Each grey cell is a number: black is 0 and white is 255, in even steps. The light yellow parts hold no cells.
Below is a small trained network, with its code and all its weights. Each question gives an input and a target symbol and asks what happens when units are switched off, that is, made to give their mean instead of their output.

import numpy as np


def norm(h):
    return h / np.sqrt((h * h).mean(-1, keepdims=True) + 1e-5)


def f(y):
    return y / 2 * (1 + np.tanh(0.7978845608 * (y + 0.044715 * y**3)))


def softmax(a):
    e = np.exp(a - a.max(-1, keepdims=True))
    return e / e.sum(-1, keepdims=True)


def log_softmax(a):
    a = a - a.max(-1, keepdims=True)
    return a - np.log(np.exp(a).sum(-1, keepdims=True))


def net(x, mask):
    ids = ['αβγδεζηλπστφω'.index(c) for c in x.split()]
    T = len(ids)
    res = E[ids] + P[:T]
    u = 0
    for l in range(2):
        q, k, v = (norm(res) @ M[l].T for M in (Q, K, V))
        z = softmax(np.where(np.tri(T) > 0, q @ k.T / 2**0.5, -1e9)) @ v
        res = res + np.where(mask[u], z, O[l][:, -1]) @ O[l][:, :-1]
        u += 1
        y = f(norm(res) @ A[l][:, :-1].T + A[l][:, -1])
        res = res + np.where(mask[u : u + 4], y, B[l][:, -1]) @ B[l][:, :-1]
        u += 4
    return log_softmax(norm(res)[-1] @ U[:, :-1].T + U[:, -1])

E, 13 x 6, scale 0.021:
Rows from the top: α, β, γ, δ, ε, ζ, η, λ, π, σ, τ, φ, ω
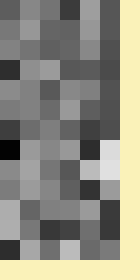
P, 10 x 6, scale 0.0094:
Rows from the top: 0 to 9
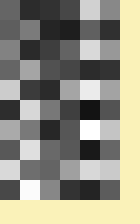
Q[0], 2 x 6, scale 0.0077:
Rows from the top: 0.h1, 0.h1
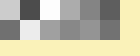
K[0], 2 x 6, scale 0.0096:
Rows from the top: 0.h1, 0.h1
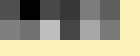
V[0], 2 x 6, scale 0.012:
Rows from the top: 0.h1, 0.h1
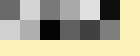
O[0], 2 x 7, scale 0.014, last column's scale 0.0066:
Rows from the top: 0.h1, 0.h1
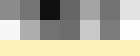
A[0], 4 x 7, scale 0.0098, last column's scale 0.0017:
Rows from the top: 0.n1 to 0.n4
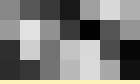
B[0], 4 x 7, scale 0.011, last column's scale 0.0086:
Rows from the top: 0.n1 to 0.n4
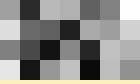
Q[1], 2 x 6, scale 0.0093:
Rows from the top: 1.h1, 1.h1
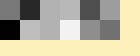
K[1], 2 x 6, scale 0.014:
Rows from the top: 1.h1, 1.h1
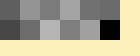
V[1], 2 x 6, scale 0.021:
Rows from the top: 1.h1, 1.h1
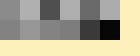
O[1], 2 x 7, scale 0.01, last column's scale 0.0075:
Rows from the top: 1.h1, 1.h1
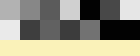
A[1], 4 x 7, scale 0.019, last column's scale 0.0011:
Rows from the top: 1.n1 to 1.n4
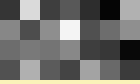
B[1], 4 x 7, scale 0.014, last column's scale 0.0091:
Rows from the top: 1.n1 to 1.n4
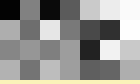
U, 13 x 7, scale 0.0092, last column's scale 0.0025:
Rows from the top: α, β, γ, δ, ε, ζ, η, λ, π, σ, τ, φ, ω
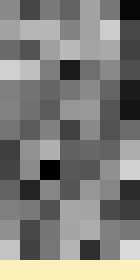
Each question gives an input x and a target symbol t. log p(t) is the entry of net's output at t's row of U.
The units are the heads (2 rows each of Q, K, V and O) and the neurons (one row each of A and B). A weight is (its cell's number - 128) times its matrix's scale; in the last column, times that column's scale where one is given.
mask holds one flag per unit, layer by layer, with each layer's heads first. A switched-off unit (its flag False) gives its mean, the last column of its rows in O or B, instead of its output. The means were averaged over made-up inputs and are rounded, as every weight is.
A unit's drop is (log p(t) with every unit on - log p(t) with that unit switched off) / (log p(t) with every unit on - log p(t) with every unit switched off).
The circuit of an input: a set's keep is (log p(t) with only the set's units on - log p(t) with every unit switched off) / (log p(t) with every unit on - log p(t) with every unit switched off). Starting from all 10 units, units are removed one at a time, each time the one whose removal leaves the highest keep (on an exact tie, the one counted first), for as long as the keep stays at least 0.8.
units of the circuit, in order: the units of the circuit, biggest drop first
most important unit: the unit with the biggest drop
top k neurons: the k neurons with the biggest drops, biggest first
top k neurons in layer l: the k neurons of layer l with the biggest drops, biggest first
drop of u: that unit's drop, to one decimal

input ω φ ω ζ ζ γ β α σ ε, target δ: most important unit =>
0.h1
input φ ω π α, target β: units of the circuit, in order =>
[1.h1 1.n1]
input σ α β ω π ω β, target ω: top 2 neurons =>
[0.n3 0.n2]
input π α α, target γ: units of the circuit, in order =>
[1.h1 0.n1]
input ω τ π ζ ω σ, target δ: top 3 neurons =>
[0.n2 0.n1 1.n1]
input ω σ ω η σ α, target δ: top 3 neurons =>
[0.n2 1.n1 1.n2]
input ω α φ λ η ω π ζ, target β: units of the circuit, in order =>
[1.h1 0.h1 0.n2]
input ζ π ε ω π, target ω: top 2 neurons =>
[0.n3 0.n1]
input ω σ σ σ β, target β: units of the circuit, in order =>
[0.h1 1.h1]
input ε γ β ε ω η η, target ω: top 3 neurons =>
[0.n1 1.n2 1.n3]
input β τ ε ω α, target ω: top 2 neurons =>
[0.n1 0.n3]
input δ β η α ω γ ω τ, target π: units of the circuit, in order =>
[1.n1 0.n1]
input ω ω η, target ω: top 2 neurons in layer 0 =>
[0.n1 0.n4]
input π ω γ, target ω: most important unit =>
0.n1
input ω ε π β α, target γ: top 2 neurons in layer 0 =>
[0.n2 0.n1]
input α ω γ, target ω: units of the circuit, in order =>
[0.n1 0.n3 1.h1]
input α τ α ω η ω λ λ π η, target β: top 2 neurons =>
[0.n2 0.n4]
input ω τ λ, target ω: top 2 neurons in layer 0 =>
[0.n4 0.n2]
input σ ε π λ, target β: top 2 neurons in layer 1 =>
[1.n1 1.n2]
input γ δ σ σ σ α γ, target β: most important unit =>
0.h1
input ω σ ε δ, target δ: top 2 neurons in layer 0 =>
[0.n2 0.n1]
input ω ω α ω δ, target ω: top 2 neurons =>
[0.n1 1.n2]
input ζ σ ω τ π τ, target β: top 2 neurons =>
[1.n1 1.n2]
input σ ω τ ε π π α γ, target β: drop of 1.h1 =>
0.7
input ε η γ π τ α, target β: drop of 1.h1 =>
0.6
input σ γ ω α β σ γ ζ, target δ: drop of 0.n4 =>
0.0
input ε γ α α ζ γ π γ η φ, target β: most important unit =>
1.h1
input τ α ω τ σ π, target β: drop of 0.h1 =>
0.3
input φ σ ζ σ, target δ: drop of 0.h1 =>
0.1
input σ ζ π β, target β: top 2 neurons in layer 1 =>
[1.n1 1.n4]
